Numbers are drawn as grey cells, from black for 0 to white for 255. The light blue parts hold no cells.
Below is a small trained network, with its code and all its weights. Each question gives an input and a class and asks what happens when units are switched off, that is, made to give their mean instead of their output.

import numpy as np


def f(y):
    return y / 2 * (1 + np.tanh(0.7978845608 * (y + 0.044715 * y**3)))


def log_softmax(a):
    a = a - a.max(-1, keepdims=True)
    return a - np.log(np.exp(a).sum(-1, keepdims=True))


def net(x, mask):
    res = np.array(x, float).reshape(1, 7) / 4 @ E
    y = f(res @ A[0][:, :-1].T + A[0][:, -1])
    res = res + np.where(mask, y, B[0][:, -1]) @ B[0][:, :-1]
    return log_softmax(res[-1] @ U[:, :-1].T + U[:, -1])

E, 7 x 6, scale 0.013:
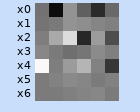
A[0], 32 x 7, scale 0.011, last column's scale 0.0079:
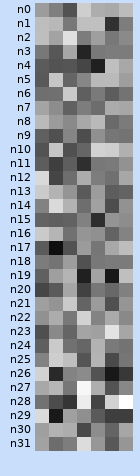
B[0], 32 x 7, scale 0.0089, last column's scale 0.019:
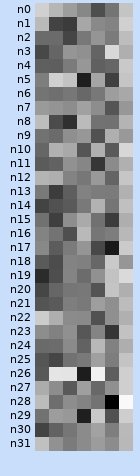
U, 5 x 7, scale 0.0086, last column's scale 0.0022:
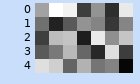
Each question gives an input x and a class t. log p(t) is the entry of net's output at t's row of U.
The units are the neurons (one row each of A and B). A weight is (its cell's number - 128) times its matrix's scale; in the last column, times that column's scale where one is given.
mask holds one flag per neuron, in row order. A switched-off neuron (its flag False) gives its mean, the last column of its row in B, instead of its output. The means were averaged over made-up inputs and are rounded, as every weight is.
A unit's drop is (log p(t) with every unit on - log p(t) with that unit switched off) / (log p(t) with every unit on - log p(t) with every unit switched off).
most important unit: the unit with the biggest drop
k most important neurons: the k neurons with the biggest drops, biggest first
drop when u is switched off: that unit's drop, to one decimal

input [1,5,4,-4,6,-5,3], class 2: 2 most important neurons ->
n26, n29
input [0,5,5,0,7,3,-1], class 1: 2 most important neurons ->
n1, n8
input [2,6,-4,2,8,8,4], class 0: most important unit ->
n26
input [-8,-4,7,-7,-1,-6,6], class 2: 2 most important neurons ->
n5, n10
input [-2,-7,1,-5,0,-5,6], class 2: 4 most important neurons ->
n28, n17, n15, n4
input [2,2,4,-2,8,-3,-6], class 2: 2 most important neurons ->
n26, n29
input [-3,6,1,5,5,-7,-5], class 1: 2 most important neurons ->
n13, n14
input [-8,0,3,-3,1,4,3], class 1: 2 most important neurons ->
n26, n1
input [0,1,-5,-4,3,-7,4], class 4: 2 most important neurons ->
n5, n10
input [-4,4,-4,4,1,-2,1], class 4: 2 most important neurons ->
n26, n29
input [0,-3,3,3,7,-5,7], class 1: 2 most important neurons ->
n1, n8
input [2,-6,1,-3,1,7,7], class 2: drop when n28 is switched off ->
0.2
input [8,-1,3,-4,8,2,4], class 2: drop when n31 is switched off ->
0.0
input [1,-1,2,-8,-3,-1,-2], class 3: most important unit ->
n26
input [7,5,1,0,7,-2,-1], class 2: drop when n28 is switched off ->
0.1
